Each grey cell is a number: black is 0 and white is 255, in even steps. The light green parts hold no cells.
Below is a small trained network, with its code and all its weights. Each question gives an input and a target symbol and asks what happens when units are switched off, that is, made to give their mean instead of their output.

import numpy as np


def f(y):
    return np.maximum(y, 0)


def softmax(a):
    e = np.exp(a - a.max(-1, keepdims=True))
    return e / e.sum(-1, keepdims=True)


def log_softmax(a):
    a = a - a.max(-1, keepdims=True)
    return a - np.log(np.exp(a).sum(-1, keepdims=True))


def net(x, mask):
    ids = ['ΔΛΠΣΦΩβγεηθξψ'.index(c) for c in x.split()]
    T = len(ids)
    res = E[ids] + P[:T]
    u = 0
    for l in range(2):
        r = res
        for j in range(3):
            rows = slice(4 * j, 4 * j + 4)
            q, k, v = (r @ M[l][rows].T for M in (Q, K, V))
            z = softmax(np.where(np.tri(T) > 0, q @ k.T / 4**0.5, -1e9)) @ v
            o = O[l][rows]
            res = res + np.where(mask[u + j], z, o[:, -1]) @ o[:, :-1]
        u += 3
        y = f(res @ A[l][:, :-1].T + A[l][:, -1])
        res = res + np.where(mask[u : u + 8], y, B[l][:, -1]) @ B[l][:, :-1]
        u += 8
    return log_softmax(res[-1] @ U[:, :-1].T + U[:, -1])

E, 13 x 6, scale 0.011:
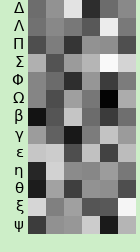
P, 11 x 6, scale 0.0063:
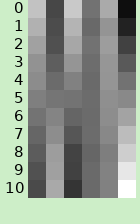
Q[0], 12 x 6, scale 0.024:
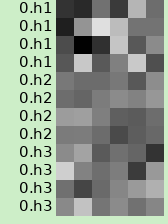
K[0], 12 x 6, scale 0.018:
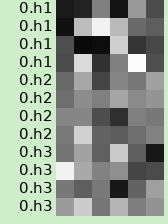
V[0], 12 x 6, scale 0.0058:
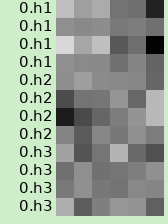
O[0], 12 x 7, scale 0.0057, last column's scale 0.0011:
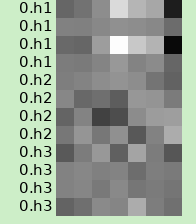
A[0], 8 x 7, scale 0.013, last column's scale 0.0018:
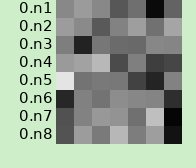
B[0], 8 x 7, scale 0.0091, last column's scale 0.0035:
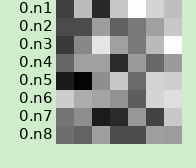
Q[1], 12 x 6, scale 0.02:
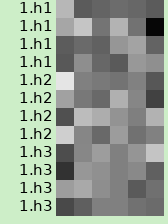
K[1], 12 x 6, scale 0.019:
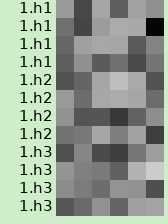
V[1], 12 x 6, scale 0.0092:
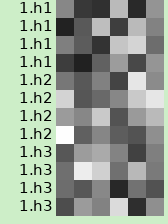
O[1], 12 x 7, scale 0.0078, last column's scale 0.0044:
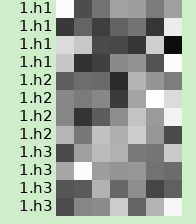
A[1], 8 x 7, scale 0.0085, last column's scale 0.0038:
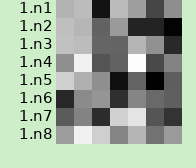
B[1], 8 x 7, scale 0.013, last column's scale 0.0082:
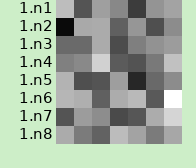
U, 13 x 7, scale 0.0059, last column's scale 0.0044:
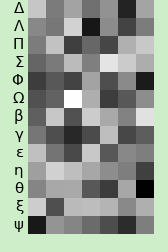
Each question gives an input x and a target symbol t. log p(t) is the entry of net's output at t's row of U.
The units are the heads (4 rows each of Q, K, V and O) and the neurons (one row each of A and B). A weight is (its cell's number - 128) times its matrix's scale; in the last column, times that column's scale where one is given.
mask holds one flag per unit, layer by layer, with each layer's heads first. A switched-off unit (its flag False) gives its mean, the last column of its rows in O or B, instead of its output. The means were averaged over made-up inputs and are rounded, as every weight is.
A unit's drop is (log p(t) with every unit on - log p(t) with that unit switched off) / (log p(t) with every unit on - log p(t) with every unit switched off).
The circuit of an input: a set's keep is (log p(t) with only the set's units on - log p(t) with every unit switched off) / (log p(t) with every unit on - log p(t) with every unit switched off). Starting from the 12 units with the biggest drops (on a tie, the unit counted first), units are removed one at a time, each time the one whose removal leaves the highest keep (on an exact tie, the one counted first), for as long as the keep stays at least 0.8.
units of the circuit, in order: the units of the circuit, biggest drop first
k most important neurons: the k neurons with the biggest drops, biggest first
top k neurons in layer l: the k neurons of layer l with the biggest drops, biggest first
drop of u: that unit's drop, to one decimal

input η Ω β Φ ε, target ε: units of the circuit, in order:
[1.h1 0.n5 0.n3]
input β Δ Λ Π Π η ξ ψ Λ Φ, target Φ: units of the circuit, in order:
[0.h1 0.n5 1.h3]
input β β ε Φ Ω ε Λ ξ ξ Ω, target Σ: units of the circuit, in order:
[1.h2]
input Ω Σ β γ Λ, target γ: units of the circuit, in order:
[1.h1 0.n6]
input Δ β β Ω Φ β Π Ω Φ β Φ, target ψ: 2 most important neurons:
[0.n6 0.n8]
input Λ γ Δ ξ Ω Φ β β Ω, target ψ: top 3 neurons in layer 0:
[0.n6 0.n3 0.n7]
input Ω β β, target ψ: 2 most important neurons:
[1.n7 0.n3]
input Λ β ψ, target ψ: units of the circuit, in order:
[1.h2 1.n2 0.n1 1.h1]
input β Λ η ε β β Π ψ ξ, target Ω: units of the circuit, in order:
[0.h1 1.h3 0.n1 1.h1]
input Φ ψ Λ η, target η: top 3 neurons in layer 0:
[0.n6 0.n1 0.n5]
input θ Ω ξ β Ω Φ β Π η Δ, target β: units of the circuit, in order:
[1.h1 1.n6]
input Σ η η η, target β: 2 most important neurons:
[1.n8 0.n8]
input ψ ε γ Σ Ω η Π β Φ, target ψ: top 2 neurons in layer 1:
[1.n7 1.n8]
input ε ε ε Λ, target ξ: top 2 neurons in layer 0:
[0.n7 0.n3]
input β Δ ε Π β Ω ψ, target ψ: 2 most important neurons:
[1.n2 0.n7]
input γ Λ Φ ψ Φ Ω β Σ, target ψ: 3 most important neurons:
[1.n7 0.n6 0.n3]
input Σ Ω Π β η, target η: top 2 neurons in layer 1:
[1.n4 1.n6]
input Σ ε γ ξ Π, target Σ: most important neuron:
[0.n1]
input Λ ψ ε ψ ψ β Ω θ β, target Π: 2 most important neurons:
[0.n1 0.n6]
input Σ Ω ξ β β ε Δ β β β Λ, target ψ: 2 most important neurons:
[0.n6 1.n7]
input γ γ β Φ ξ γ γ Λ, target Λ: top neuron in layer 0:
[0.n5]
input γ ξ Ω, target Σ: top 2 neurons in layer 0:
[0.n3 0.n2]
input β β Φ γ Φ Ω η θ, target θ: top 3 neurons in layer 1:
[1.n4 1.n1 1.n3]
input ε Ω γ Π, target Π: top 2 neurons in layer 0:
[0.n1 0.n6]
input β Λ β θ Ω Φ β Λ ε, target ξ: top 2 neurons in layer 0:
[0.n5 0.n1]
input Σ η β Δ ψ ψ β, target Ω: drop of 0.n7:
-0.1
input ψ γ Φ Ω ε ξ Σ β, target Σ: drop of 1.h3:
-0.1
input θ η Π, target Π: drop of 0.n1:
0.4
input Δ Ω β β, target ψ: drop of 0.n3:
0.2
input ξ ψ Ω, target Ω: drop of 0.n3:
0.2
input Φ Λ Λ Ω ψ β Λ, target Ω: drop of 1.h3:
0.1
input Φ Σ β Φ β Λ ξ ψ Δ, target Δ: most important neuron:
[0.n4]
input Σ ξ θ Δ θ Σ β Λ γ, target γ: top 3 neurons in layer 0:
[0.n2 0.n6 0.n5]
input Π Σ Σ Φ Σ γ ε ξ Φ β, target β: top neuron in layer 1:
[1.n6]
